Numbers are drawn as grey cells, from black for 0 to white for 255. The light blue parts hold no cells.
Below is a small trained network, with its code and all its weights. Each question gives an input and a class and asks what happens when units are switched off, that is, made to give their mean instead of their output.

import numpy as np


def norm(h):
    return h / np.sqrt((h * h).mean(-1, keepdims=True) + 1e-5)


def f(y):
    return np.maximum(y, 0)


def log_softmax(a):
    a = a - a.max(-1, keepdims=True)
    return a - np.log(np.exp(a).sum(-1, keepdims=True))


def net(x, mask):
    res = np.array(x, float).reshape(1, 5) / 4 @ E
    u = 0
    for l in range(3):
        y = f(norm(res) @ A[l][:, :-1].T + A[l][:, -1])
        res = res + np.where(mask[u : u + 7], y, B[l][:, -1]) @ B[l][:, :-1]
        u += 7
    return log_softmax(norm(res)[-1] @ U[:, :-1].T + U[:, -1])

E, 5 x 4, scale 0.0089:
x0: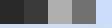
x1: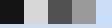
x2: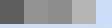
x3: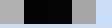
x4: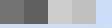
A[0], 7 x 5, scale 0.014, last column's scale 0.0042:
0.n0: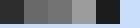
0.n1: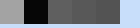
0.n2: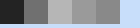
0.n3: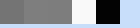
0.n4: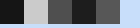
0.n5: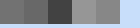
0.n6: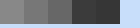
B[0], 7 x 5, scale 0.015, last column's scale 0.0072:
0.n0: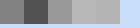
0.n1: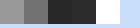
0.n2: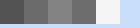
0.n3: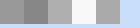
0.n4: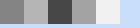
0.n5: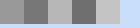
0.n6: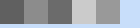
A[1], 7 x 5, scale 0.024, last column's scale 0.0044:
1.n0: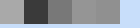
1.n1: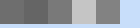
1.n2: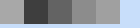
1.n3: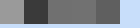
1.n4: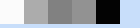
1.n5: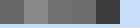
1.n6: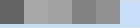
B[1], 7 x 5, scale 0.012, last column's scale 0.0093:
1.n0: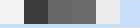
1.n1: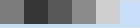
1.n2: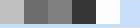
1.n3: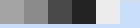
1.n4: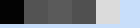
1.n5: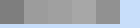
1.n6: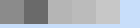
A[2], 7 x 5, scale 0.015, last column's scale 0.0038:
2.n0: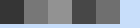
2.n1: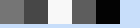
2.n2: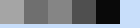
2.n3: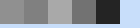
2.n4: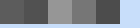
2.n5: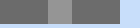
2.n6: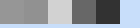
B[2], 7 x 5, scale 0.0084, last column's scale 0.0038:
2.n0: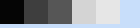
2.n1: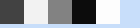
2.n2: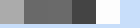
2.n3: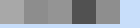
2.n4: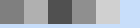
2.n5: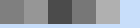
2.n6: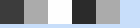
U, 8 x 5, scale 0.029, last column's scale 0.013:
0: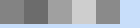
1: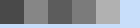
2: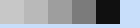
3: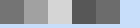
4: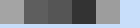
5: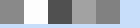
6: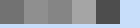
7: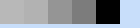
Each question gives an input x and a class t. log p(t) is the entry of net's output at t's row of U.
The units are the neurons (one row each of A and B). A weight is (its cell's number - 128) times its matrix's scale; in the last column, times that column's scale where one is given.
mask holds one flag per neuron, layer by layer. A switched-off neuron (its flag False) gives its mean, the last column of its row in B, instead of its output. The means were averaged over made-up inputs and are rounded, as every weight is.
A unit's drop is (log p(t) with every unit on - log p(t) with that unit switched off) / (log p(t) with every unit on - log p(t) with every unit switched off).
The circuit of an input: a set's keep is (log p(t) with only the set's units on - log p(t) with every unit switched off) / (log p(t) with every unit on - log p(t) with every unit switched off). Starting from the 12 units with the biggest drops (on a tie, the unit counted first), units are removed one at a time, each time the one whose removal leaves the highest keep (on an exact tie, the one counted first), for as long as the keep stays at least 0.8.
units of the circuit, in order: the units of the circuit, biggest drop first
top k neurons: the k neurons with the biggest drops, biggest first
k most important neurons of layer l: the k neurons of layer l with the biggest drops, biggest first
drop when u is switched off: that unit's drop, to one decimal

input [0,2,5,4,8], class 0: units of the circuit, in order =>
0.n3
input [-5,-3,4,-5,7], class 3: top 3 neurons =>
0.n1, 0.n4, 2.n1
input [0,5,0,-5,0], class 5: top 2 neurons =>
0.n4, 1.n4
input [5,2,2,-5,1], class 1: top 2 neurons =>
0.n2, 0.n3
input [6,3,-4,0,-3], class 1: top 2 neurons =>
0.n0, 1.n1
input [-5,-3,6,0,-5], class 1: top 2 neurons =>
1.n4, 0.n1
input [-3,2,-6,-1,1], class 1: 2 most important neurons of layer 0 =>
0.n2, 0.n1
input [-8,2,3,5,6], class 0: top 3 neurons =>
0.n3, 0.n1, 1.n3
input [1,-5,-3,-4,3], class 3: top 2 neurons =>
0.n1, 0.n4
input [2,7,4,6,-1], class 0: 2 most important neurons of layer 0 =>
0.n1, 0.n3
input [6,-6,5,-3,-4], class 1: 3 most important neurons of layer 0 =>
0.n2, 0.n0, 0.n3
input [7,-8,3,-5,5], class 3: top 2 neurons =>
0.n1, 1.n4
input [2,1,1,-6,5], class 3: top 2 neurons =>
1.n4, 1.n6
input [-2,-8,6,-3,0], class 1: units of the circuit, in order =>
1.n4
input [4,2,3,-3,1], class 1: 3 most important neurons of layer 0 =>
0.n2, 0.n3, 0.n6
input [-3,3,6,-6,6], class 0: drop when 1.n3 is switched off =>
0.1
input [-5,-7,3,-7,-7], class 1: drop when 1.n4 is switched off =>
0.9
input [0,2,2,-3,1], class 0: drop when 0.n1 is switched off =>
0.4
